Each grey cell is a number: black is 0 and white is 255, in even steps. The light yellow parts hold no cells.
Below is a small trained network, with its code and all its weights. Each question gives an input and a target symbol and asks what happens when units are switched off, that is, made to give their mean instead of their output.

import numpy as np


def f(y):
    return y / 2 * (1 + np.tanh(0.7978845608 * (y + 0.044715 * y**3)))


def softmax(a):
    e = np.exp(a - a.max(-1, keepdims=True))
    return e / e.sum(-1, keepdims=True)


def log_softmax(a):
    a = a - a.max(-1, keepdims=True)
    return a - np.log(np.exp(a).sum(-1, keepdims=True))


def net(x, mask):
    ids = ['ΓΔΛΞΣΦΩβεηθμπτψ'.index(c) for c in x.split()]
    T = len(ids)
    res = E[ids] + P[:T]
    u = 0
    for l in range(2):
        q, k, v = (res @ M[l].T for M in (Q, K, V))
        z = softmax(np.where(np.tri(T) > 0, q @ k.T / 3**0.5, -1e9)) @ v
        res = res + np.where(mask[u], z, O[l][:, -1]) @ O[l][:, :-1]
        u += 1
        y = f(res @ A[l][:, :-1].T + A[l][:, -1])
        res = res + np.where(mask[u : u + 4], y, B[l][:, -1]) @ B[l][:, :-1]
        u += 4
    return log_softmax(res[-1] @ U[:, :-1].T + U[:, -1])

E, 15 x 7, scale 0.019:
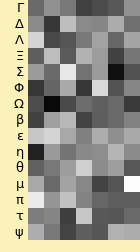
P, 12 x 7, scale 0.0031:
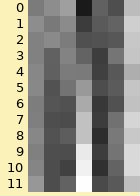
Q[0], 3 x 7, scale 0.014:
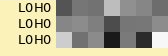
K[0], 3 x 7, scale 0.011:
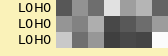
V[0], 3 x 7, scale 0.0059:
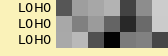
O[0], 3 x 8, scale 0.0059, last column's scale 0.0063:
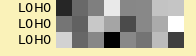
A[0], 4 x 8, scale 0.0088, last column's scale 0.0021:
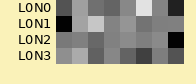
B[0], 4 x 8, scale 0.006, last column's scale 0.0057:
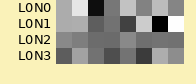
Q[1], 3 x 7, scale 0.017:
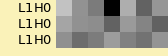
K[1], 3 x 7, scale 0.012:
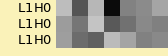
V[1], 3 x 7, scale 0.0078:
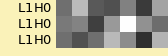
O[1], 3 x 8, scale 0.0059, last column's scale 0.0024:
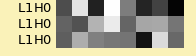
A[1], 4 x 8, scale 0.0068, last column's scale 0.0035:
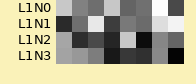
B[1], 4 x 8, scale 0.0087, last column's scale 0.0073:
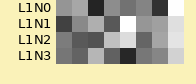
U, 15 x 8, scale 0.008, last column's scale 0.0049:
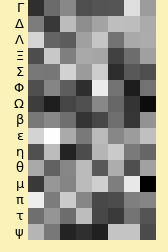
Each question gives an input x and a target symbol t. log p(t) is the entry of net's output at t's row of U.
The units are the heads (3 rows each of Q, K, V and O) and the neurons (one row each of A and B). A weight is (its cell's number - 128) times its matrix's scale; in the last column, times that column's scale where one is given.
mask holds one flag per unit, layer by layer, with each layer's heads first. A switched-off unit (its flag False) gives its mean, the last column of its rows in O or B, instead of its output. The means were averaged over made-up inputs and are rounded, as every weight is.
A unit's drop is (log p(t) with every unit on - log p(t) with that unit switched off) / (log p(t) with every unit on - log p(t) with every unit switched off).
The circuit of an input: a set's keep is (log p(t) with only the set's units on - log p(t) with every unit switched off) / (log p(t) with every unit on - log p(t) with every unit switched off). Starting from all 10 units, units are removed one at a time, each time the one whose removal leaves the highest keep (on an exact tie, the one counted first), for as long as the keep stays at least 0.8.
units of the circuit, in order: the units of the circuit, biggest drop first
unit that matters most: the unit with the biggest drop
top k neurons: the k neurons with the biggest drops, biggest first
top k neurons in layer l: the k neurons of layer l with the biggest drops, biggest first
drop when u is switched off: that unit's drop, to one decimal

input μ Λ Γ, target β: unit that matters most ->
L0N1
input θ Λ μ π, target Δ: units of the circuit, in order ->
(L0H0; L1H0; L1N1)
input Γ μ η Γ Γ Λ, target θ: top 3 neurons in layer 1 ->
(L1N0; L1N1; L1N2)
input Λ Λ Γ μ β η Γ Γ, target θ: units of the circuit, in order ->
(L0N1; L0H0; L1H0)
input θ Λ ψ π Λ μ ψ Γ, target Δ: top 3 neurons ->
(L1N0; L1N1; L0N1)
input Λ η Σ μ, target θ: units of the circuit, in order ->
(L1H0; L0H0; L1N0; L0N1)
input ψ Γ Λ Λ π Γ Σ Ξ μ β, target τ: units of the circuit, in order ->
(L0N1; L1H0; L0H0)
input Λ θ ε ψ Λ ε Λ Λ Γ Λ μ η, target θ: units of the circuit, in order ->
(L0N1; L1N1)
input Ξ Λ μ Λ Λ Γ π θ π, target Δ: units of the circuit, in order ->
(L1H0; L0H0; L1N1)
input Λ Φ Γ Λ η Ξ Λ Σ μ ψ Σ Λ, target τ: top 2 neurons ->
(L1N0; L1N1)
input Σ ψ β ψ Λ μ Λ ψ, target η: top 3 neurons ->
(L1N0; L1N1; L0N1)
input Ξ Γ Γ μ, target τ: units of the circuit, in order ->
(L1H0; L1N0)
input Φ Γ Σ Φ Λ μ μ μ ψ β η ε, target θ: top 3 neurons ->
(L0N1; L0N0; L1N1)
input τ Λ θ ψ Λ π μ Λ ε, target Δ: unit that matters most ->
L0H0
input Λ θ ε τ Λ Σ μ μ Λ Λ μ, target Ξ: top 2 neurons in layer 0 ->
(L0N3; L0N1)
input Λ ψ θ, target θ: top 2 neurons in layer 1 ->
(L1N1; L1N2)
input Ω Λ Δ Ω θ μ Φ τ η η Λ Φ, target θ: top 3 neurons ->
(L0N1; L0N0; L1N1)
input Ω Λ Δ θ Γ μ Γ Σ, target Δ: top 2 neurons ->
(L1N0; L1N1)
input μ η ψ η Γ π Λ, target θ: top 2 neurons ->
(L0N0; L1N0)
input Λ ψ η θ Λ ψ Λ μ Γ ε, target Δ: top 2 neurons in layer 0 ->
(L0N1; L0N3)
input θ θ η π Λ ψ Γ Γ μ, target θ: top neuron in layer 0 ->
(L0N0)
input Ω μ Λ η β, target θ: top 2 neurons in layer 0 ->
(L0N1; L0N0)
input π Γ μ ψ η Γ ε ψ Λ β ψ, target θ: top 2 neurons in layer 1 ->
(L1N0; L1N1)
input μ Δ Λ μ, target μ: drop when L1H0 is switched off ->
0.2
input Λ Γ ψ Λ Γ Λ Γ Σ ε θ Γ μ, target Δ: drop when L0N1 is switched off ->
0.4
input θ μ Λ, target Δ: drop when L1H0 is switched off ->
0.9
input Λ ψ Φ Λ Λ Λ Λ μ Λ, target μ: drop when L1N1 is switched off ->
0.4
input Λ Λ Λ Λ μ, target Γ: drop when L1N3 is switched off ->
0.5
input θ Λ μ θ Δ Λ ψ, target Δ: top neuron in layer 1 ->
(L1N1)
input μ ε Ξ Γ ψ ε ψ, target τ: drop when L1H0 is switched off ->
0.7
